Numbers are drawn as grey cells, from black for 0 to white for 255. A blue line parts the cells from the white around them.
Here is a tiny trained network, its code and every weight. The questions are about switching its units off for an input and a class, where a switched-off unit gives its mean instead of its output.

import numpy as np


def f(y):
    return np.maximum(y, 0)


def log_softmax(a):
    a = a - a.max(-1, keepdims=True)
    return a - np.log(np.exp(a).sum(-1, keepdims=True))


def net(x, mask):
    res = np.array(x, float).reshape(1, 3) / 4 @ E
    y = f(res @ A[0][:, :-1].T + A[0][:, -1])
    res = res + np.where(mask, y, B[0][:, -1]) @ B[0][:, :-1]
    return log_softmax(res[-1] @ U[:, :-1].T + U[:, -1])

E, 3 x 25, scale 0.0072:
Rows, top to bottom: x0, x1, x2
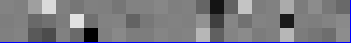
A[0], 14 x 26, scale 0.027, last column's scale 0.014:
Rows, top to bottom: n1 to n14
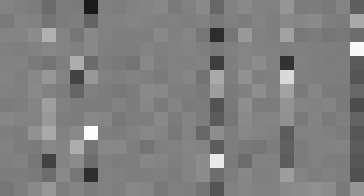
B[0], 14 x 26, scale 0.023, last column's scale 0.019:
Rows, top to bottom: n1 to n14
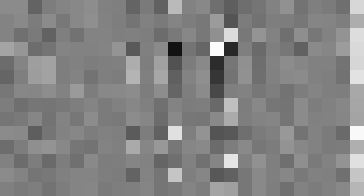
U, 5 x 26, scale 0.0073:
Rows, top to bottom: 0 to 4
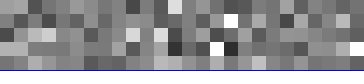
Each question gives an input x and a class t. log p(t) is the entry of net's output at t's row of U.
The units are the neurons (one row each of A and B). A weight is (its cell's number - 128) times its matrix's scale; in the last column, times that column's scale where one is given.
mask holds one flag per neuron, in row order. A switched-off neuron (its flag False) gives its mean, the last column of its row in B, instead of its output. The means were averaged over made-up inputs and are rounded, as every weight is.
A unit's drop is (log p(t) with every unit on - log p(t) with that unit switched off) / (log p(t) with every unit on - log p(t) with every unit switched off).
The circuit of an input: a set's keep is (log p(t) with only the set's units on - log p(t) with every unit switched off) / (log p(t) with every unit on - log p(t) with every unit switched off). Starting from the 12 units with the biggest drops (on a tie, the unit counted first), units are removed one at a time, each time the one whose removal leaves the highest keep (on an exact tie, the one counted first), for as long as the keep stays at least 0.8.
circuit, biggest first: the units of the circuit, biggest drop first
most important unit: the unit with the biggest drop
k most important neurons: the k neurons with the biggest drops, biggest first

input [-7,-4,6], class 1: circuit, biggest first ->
n12
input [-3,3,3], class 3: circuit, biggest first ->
n10, n6, n3
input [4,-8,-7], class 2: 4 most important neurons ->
n6, n1, n13, n7
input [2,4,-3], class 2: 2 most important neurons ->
n5, n1
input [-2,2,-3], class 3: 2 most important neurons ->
n1, n13
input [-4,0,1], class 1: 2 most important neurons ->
n12, n4
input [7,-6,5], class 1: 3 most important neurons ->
n3, n10, n5
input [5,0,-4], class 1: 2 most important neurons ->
n3, n1
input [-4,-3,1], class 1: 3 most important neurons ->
n12, n5, n4
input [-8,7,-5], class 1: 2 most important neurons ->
n12, n6
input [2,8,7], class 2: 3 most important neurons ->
n5, n10, n11
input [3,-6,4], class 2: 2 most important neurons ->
n6, n10
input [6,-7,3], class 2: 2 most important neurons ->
n6, n12
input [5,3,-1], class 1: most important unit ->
n3
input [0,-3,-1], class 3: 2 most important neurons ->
n5, n11
